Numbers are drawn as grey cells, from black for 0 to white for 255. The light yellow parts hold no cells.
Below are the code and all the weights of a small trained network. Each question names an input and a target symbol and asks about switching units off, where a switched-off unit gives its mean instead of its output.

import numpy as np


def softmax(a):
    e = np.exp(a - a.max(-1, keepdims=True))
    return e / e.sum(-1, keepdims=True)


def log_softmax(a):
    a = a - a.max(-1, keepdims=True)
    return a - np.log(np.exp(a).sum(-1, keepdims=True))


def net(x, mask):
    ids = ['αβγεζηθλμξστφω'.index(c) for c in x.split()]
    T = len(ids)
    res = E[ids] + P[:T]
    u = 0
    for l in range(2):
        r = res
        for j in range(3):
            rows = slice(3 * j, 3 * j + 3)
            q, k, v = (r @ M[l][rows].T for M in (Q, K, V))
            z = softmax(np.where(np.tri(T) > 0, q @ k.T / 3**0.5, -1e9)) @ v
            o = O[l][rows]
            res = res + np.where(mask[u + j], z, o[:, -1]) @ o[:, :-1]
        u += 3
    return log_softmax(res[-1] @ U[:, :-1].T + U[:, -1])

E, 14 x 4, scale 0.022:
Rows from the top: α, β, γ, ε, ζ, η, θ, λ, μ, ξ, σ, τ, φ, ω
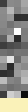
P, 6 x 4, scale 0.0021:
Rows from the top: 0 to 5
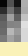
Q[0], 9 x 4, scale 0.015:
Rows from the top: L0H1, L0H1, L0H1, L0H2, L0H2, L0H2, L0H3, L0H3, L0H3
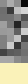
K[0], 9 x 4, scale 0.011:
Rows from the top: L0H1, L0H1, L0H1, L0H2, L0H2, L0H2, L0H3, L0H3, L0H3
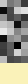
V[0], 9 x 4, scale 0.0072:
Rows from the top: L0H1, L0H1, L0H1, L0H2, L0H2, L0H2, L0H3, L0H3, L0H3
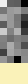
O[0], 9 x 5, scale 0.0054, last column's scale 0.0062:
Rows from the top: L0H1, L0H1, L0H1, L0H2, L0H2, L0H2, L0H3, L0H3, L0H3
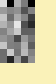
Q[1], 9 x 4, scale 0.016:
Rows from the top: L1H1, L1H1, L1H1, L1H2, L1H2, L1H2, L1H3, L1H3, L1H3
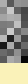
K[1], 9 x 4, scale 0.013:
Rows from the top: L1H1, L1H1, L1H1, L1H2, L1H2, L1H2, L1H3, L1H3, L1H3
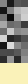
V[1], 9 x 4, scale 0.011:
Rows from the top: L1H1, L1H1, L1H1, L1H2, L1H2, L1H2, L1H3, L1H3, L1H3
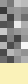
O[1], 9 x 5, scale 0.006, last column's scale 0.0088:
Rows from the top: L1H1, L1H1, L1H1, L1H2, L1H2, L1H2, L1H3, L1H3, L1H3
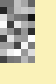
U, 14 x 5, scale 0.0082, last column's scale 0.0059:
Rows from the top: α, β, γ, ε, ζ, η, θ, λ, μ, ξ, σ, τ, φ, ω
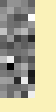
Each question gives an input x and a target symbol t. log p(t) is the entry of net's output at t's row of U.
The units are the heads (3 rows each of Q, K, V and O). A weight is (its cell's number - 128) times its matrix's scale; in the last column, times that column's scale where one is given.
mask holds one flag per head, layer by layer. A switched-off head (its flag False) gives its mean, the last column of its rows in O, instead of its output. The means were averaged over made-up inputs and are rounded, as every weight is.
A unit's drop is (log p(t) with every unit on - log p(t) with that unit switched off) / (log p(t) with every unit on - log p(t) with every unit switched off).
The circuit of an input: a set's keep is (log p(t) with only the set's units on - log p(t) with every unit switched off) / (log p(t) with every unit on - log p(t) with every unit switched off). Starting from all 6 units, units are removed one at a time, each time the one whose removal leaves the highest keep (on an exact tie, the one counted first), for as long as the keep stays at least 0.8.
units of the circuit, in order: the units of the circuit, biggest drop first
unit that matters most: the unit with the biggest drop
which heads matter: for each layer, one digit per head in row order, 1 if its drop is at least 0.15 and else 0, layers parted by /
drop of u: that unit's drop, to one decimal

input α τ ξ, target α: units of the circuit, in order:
[L0H1; L1H2; L1H3]
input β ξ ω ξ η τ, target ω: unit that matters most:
L0H2
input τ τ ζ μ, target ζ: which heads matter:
000 / 010
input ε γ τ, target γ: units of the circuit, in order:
[L0H1; L1H1; L1H3; L0H2]
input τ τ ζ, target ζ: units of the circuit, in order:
[L1H2; L0H3]
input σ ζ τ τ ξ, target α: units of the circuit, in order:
[L0H1; L1H1; L1H3]
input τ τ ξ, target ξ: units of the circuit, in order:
[L1H3; L0H1]
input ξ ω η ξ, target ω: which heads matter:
011 / 001
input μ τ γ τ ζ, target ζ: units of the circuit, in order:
[L0H3; L1H2]
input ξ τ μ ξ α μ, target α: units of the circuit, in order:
[L1H1; L1H2; L0H1]
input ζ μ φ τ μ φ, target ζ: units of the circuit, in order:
[L0H3; L1H2; L1H3]
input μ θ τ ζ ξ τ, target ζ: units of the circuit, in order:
[L1H2; L1H3; L0H3]
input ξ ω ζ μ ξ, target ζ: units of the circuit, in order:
[L0H3; L1H2; L1H3]
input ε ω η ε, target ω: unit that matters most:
L1H3
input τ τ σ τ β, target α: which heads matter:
101 / 110
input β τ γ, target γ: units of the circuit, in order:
[L0H1; L0H3; L1H1; L1H3]
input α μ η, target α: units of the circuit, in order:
[L0H1; L1H1; L1H2; L1H3]
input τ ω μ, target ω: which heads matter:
010 / 001
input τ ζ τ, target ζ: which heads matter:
000 / 011
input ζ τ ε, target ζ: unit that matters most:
L1H2
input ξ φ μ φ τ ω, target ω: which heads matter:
010 / 010
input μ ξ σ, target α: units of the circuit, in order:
[L0H1; L1H2; L1H3]
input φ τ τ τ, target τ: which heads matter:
000 / 001
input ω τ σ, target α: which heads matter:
101 / 011
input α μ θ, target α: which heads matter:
101 / 011
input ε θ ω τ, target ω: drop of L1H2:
0.0
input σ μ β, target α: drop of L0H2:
0.1
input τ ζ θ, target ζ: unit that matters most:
L0H3
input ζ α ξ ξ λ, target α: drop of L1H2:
0.2
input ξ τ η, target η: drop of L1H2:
0.7
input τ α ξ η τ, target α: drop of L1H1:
0.3
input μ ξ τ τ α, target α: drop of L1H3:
0.2
